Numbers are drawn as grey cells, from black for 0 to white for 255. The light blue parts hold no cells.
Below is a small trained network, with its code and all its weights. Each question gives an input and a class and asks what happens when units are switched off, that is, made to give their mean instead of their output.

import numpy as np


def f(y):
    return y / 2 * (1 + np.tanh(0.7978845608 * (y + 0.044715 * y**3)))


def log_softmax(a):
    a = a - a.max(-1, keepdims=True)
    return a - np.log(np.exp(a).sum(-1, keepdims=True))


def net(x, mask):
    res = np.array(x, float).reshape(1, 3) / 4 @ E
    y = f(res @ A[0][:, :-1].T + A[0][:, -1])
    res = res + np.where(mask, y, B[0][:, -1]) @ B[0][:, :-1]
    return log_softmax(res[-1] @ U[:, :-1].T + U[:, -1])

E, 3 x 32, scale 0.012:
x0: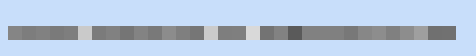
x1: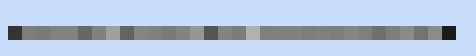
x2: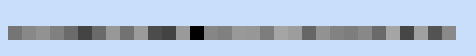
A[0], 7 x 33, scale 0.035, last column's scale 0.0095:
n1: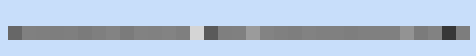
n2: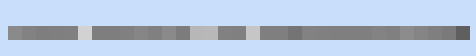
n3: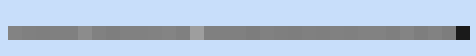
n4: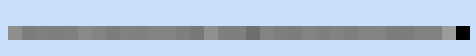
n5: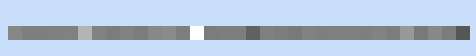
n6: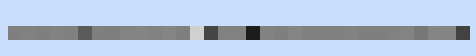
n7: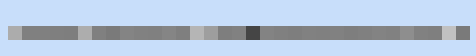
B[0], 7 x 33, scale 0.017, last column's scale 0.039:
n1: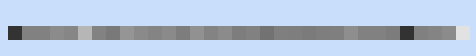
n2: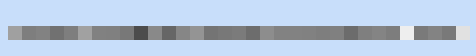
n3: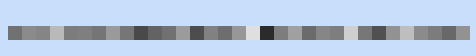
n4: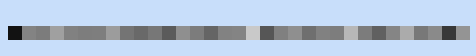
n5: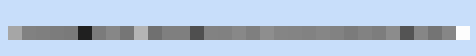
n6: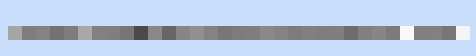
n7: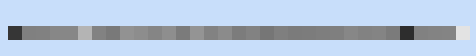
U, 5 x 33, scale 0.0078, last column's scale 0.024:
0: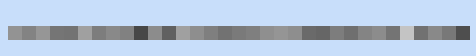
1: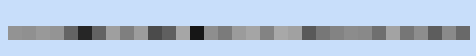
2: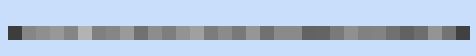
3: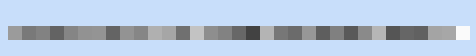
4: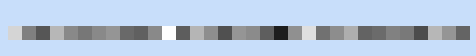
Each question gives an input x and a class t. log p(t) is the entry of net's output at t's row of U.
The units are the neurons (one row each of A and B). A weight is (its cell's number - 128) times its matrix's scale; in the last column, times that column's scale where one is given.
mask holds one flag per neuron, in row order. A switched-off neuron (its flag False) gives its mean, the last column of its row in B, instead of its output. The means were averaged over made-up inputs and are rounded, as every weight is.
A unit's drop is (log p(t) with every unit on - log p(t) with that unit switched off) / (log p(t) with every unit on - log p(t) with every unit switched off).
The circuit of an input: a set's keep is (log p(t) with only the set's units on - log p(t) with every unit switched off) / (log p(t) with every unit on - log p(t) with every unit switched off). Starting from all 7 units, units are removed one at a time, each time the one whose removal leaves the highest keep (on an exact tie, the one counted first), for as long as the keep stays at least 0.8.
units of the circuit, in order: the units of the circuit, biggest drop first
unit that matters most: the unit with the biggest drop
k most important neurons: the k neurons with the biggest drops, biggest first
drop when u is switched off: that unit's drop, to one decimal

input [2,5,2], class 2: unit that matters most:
n5
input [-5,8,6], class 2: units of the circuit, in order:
(n5; n2)
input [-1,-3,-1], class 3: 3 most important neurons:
(n1; n3; n4)
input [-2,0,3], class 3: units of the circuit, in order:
(n5; n6; n4; n1)
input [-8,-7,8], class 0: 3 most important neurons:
(n5; n1; n7)
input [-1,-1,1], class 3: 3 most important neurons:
(n5; n6; n3)
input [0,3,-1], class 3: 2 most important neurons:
(n7; n3)
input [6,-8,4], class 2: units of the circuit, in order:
(n6; n5)
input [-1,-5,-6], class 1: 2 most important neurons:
(n5; n1)
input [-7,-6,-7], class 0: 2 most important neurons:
(n6; n1)
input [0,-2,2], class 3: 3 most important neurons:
(n5; n6; n3)
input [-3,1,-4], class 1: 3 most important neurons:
(n5; n2; n3)
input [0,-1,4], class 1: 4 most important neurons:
(n6; n2; n7; n1)
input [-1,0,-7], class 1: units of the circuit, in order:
(n5)
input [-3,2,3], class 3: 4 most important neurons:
(n5; n6; n2; n3)
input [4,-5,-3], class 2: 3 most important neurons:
(n7; n6; n4)
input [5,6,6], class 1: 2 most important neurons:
(n6; n7)
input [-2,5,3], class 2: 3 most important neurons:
(n5; n6; n2)
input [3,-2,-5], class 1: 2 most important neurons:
(n5; n6)
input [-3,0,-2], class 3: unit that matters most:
n2
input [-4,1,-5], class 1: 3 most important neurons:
(n5; n2; n3)
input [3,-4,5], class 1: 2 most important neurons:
(n6; n2)
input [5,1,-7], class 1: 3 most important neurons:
(n5; n6; n3)
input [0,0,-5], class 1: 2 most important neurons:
(n5; n3)
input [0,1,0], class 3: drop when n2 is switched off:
0.1
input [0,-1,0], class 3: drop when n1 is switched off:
0.2
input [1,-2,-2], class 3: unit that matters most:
n6
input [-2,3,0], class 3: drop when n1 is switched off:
-0.1
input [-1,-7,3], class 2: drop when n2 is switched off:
0.0
